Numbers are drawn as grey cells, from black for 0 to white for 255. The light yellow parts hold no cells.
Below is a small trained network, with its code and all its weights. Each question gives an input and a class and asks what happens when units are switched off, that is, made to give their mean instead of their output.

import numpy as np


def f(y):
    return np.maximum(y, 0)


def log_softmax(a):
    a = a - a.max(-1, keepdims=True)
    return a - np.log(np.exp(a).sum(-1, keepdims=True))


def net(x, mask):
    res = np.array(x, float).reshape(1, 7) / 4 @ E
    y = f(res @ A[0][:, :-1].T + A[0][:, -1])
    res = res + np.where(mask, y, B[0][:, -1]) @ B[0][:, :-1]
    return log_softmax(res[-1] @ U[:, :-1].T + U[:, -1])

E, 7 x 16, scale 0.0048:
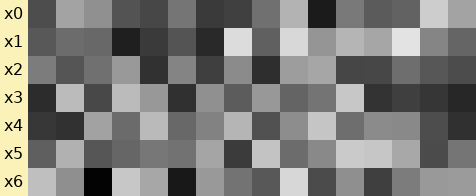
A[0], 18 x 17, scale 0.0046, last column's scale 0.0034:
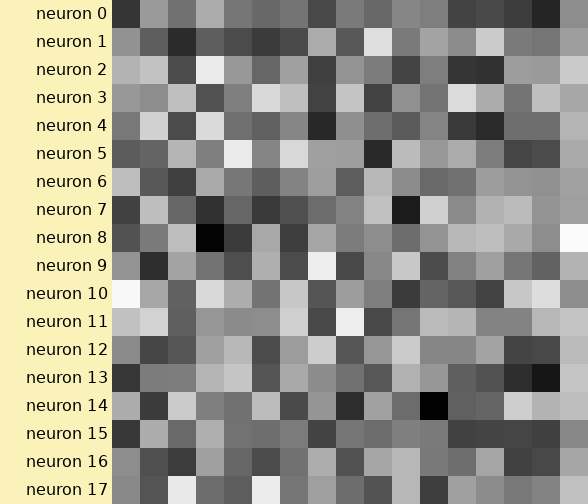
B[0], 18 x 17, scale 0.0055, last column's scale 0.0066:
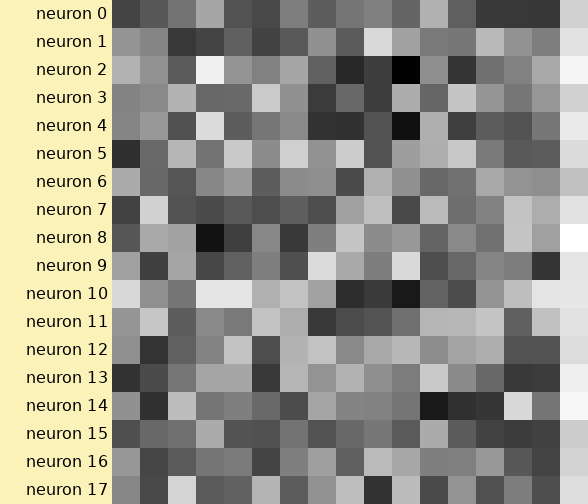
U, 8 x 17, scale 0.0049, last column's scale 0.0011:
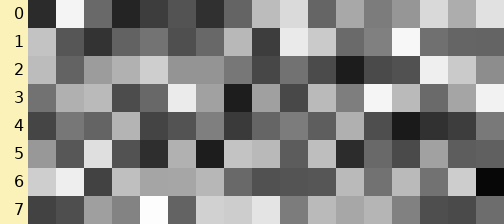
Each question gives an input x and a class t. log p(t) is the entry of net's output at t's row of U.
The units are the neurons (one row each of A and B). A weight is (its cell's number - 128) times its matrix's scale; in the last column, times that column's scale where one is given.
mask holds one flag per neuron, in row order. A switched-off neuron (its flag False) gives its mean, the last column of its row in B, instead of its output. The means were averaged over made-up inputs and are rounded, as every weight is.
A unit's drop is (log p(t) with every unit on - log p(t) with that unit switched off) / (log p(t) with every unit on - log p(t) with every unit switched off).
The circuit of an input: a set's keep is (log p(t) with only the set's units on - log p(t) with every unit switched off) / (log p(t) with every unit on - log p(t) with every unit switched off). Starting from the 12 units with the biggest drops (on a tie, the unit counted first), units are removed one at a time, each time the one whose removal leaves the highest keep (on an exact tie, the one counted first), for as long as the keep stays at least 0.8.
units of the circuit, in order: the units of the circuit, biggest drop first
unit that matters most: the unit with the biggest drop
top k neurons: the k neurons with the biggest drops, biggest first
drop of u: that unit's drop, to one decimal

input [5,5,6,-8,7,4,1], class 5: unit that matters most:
neuron 8
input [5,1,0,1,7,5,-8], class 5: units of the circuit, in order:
(neuron 8; neuron 17)
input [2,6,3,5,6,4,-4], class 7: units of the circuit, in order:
(neuron 13; neuron 4)
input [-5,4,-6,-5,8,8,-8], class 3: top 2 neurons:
(neuron 3; neuron 8)
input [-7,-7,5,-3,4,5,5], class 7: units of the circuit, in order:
(neuron 5; neuron 12)
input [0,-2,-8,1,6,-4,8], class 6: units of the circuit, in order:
(neuron 14; neuron 9; neuron 10)
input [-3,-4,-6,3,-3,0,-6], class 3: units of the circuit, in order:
(neuron 3; neuron 11)
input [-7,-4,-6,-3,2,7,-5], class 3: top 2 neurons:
(neuron 3; neuron 11)
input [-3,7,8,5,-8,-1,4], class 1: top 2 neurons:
(neuron 1; neuron 16)
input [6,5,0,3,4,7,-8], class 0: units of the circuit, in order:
(neuron 7; neuron 8)
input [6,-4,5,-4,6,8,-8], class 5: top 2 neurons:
(neuron 17; neuron 11)
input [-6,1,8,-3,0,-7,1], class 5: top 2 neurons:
(neuron 14; neuron 17)
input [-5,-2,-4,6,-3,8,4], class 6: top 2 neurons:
(neuron 11; neuron 10)
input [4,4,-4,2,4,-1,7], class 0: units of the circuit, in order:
(neuron 7)
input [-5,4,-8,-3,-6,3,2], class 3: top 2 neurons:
(neuron 3; neuron 2)
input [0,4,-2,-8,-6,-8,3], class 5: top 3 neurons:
(neuron 2; neuron 9; neuron 8)
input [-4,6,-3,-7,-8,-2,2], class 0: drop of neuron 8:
0.5
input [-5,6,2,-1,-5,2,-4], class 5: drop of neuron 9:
0.2
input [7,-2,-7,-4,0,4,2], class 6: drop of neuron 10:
0.3
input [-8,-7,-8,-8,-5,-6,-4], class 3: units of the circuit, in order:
(neuron 3)
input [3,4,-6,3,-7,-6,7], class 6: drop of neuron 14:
0.1
